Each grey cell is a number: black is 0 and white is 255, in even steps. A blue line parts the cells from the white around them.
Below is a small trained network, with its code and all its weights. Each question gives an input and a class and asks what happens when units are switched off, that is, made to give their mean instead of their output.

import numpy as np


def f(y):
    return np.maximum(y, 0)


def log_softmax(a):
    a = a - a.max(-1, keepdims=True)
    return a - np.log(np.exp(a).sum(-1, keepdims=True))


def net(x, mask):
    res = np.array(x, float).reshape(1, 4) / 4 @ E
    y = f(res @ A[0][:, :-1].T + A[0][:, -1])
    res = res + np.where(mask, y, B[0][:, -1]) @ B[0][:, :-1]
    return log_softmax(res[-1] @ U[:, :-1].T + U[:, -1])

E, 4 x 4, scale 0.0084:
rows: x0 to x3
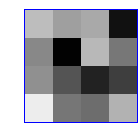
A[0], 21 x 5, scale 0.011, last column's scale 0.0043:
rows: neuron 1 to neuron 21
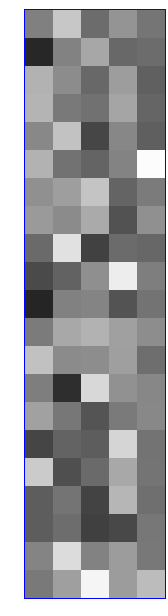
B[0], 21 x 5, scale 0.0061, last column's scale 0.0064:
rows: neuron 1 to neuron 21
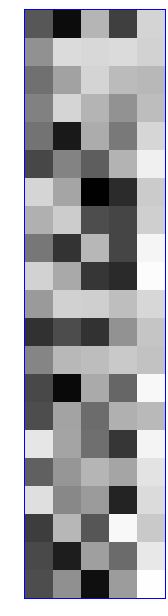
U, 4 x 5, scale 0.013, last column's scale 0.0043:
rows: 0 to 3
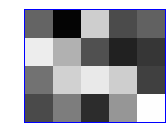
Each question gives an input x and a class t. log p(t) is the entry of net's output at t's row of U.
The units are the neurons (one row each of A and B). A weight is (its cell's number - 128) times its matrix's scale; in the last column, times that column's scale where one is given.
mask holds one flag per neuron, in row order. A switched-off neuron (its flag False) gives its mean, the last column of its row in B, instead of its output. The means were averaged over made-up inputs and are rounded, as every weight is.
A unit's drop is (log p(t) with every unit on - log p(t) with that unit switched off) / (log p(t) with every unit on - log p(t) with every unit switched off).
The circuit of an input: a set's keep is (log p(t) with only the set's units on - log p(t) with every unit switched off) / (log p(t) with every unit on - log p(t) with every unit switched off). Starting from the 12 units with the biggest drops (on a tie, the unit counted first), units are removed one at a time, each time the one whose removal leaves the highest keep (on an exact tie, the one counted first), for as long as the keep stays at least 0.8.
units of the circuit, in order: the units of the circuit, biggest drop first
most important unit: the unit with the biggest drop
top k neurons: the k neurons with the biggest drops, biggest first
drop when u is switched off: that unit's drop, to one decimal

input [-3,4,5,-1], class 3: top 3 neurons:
[neuron 9; neuron 19; neuron 1]
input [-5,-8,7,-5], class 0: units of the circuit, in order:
[neuron 9; neuron 5]
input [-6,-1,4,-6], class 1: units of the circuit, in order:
[neuron 16; neuron 18]
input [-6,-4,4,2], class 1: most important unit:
neuron 18
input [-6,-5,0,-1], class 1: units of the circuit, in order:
[neuron 16; neuron 18]
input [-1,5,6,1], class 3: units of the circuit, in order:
[neuron 9; neuron 19]
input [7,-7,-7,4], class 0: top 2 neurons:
[neuron 20; neuron 1]
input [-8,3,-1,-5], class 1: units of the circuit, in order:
[neuron 10; neuron 16]
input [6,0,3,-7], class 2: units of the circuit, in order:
[neuron 11; neuron 2]
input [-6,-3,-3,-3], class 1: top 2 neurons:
[neuron 10; neuron 16]
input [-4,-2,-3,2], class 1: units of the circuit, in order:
[neuron 10; neuron 16]
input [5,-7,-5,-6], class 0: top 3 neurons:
[neuron 9; neuron 20; neuron 1]
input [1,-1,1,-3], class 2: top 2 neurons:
[neuron 10; neuron 21]
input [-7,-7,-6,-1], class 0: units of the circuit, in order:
[neuron 20; neuron 1]
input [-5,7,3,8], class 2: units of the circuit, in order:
[neuron 17; neuron 4]
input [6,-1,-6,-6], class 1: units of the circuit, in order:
[neuron 7]
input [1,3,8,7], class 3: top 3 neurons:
[neuron 2; neuron 11; neuron 6]
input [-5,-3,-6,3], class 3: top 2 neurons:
[neuron 12; neuron 21]
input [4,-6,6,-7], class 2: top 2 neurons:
[neuron 19; neuron 11]
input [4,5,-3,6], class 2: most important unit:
neuron 13
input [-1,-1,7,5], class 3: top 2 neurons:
[neuron 2; neuron 11]
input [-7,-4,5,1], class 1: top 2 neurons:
[neuron 18; neuron 16]
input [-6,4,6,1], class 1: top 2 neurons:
[neuron 16; neuron 18]
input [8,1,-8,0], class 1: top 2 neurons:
[neuron 7; neuron 8]
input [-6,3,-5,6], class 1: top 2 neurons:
[neuron 10; neuron 16]
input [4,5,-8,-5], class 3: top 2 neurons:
[neuron 21; neuron 7]
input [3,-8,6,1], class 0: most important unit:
neuron 9
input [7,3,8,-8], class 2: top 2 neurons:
[neuron 19; neuron 11]
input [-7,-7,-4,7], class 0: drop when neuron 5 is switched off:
0.2
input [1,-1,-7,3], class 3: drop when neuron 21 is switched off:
0.1
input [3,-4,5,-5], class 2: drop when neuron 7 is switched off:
0.1
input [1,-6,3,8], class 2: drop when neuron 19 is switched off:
0.0
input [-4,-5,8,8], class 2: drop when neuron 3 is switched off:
0.2
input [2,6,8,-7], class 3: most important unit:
neuron 19
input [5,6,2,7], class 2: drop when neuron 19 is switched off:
-0.1
